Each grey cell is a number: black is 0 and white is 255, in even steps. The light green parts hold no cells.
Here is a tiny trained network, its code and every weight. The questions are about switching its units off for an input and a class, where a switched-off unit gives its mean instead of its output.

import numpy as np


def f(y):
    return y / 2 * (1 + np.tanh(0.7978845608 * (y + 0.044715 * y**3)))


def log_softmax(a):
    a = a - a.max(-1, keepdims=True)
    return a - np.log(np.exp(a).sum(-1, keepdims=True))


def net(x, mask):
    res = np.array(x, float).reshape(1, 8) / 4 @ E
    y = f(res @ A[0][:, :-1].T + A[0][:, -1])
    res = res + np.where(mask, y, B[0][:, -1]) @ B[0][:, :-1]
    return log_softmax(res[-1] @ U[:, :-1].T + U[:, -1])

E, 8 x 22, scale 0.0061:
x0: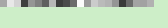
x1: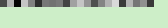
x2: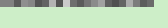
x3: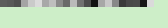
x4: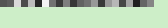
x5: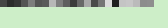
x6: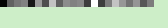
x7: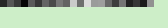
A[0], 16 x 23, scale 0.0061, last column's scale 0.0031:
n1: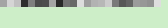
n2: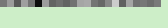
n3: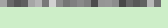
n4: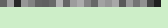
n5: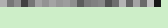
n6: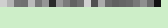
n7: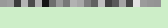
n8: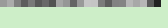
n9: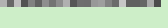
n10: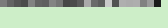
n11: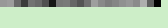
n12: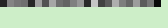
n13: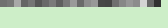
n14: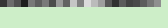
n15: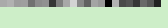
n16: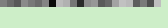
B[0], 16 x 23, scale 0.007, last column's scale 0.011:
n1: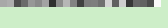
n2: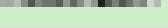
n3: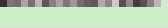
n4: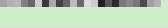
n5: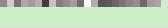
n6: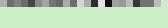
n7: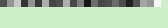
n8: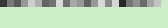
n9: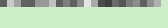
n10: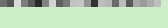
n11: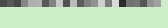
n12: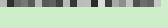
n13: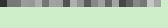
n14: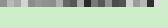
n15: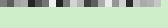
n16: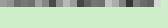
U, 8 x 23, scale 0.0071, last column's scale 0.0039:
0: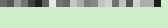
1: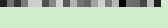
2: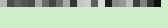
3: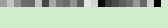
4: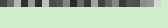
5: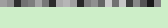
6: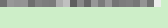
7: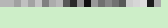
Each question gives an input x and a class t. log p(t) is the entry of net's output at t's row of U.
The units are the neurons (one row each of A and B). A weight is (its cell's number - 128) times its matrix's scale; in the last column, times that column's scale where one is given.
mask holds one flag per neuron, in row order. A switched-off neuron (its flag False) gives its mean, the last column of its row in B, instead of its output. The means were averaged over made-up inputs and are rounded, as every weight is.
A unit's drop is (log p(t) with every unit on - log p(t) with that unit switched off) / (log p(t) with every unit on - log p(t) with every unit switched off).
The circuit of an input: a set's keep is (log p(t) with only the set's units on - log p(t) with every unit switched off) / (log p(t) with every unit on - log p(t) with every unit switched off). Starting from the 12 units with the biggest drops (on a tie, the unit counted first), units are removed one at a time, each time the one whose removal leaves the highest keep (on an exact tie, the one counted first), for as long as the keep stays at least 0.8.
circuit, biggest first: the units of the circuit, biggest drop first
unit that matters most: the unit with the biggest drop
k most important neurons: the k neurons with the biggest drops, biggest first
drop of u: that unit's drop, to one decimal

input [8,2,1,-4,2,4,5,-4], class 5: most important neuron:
[n1]
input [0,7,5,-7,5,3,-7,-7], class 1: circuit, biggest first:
[n8; n14]
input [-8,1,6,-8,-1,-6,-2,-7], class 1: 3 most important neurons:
[n8; n1; n13]
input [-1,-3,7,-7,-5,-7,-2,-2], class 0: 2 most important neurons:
[n15; n3]
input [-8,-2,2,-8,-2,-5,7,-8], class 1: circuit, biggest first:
[n13; n8; n14]
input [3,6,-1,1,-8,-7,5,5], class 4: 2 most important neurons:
[n7; n10]
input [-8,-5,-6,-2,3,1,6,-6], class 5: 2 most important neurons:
[n16; n7]
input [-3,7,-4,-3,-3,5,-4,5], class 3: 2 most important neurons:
[n4; n2]
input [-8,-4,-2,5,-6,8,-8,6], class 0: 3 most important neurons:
[n10; n12; n1]
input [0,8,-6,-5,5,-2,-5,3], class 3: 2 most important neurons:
[n2; n4]
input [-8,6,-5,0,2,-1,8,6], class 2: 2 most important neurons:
[n12; n1]
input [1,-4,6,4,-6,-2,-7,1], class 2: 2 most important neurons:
[n6; n8]
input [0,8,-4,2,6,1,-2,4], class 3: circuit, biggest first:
[n4; n2]
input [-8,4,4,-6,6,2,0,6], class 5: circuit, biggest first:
[n16]
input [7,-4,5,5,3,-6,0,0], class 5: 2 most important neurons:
[n1; n10]
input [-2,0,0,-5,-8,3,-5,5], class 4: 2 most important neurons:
[n7; n12]
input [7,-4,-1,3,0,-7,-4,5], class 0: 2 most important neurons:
[n15; n16]
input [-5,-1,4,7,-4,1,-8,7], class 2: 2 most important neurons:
[n6; n8]
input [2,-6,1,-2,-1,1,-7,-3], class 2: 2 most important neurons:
[n6; n4]
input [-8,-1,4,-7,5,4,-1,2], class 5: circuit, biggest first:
[n16]
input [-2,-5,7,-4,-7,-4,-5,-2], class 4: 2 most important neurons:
[n7; n12]
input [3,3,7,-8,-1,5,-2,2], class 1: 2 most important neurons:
[n8; n11]
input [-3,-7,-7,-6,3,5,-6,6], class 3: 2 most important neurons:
[n9; n5]
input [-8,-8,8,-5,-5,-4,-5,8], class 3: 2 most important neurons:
[n5; n9]
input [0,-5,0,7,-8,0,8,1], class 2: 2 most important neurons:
[n12; n8]
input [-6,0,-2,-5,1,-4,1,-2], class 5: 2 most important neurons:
[n16; n10]
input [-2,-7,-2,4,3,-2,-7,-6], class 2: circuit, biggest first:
[n6]
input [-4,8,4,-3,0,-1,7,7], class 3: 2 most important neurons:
[n4; n2]
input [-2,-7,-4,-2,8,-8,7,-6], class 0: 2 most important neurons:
[n15; n7]
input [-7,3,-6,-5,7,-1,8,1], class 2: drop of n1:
0.2
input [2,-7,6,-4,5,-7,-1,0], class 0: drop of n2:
0.1
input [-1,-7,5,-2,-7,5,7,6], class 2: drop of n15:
0.2
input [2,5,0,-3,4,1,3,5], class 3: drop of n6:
0.1
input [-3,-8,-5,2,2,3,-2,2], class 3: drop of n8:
0.0
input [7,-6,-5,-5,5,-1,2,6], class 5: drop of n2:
0.1
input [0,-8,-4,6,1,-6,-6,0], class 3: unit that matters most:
n5
